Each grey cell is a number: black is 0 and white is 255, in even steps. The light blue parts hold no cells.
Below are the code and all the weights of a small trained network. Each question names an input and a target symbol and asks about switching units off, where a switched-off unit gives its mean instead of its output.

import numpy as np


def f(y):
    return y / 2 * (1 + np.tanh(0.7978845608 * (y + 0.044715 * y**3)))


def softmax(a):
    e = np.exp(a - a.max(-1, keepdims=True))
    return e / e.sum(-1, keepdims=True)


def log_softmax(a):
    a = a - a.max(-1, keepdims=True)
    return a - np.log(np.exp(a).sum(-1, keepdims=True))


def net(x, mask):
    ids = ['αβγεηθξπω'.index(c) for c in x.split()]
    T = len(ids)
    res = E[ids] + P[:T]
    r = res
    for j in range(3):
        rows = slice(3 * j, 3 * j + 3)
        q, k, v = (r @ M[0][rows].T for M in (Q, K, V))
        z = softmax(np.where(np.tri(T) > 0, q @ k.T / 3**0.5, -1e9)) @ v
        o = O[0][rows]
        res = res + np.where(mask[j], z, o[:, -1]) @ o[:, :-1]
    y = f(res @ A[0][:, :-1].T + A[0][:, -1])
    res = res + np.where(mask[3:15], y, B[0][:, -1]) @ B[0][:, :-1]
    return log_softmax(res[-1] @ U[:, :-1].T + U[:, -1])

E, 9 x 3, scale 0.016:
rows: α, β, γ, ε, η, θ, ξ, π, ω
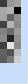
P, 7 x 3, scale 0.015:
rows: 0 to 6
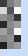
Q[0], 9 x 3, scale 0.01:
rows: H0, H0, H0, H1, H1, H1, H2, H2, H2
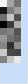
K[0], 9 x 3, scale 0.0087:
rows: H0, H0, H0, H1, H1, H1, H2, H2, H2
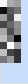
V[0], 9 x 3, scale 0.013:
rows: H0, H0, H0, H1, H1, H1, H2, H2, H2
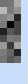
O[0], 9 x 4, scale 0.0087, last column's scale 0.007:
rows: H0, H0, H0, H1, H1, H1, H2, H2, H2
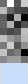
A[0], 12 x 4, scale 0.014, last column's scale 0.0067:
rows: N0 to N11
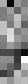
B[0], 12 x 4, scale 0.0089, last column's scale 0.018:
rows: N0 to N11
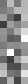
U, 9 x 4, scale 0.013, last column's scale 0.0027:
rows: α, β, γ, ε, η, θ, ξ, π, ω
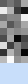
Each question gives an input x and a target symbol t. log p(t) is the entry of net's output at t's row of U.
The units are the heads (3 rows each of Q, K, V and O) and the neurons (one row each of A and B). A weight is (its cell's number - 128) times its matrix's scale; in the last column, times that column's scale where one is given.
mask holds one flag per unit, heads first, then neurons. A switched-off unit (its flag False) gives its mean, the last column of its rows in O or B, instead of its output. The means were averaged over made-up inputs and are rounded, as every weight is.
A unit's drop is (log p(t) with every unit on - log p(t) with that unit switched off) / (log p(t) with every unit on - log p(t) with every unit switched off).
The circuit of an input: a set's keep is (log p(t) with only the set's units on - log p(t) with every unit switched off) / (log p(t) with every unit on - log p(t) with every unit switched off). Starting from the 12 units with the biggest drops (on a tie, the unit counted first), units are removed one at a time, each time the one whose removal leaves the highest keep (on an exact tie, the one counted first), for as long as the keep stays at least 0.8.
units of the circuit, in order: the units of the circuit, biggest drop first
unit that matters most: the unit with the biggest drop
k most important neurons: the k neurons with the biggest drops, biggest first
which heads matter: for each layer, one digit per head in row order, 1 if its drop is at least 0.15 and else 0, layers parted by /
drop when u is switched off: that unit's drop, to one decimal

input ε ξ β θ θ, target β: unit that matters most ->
N0
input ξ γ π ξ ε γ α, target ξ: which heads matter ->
011
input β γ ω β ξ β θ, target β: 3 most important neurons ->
[N10; N7; N8]
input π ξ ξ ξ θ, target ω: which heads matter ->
010
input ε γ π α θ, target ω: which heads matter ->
000
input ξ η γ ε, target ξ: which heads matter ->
011
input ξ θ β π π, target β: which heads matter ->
100
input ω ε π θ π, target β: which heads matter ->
000
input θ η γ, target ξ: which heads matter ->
100
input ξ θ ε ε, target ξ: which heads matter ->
011
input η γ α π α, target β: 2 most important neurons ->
[N2; N8]
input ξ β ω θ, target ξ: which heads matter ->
101
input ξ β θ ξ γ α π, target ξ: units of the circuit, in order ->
[N10; H2]
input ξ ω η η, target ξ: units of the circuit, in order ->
[N10; H2; H1]
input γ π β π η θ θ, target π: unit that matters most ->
N2
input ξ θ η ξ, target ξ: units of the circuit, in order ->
[H1; N10; H2]
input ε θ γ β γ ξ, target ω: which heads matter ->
111
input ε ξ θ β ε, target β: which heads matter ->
000
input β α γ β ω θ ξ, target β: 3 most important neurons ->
[N10; N2; N8]
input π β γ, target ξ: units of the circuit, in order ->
[H0]
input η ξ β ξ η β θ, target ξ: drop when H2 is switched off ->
0.1
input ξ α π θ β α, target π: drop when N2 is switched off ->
0.3
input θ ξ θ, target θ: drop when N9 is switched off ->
0.0
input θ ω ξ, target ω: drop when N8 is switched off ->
-0.1
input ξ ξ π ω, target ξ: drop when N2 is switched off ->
0.1
